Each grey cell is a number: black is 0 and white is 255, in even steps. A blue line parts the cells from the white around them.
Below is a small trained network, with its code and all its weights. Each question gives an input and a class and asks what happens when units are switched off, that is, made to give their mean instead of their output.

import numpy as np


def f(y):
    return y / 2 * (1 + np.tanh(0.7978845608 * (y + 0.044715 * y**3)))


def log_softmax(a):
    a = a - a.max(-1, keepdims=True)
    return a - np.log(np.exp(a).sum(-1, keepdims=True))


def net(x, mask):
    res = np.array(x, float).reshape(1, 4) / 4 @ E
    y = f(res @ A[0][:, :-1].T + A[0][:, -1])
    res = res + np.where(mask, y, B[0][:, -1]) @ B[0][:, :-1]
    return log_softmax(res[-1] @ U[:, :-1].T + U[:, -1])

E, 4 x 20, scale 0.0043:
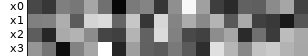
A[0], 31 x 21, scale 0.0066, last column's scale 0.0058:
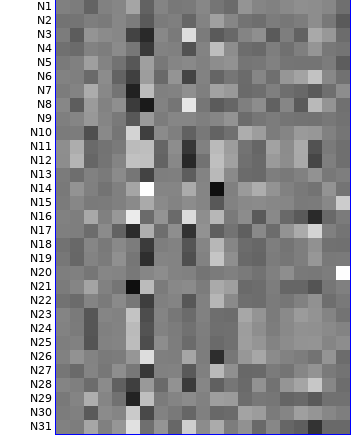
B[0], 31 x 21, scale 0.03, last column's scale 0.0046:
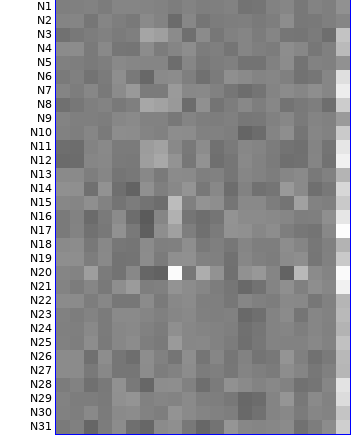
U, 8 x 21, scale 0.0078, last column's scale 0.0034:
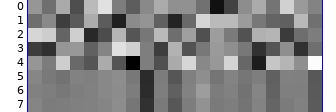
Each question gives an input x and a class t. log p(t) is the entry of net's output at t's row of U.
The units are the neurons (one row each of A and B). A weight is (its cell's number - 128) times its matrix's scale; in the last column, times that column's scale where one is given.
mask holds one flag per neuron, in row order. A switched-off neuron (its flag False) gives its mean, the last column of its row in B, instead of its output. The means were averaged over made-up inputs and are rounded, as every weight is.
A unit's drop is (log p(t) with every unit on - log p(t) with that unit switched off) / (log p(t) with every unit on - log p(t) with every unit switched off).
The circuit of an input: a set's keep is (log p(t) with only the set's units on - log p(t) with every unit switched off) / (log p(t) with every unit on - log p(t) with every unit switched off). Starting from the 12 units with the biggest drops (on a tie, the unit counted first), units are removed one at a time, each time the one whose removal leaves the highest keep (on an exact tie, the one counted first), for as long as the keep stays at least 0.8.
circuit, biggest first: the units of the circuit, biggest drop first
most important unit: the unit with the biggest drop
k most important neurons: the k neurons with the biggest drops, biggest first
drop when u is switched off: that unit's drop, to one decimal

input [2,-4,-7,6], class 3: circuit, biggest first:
(N12)
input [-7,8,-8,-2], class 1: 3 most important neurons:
(N16 N31 N8)
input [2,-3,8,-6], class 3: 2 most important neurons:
(N8 N3)
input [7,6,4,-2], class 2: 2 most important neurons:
(N19 N17)
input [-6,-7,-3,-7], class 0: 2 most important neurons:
(N21 N7)
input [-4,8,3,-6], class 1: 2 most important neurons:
(N16 N31)
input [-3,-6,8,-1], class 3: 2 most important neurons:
(N8 N3)
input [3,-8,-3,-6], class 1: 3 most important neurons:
(N17 N28 N6)
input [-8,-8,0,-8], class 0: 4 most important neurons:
(N21 N7 N29 N16)
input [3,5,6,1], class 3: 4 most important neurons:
(N8 N3 N17 N28)
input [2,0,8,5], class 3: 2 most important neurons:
(N8 N3)
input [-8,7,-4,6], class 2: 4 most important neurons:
(N14 N26 N17 N28)
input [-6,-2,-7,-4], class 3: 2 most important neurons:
(N12 N11)
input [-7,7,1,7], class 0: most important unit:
N10
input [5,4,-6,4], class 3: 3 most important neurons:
(N12 N11 N14)
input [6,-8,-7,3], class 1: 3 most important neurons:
(N17 N28 N6)
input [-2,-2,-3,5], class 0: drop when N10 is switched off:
0.1
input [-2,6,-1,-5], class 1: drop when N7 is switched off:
-0.1
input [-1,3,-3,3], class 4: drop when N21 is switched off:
0.2
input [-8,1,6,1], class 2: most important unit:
N14
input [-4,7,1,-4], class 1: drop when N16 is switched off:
0.2
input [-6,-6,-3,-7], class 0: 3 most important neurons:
(N21 N7 N29)
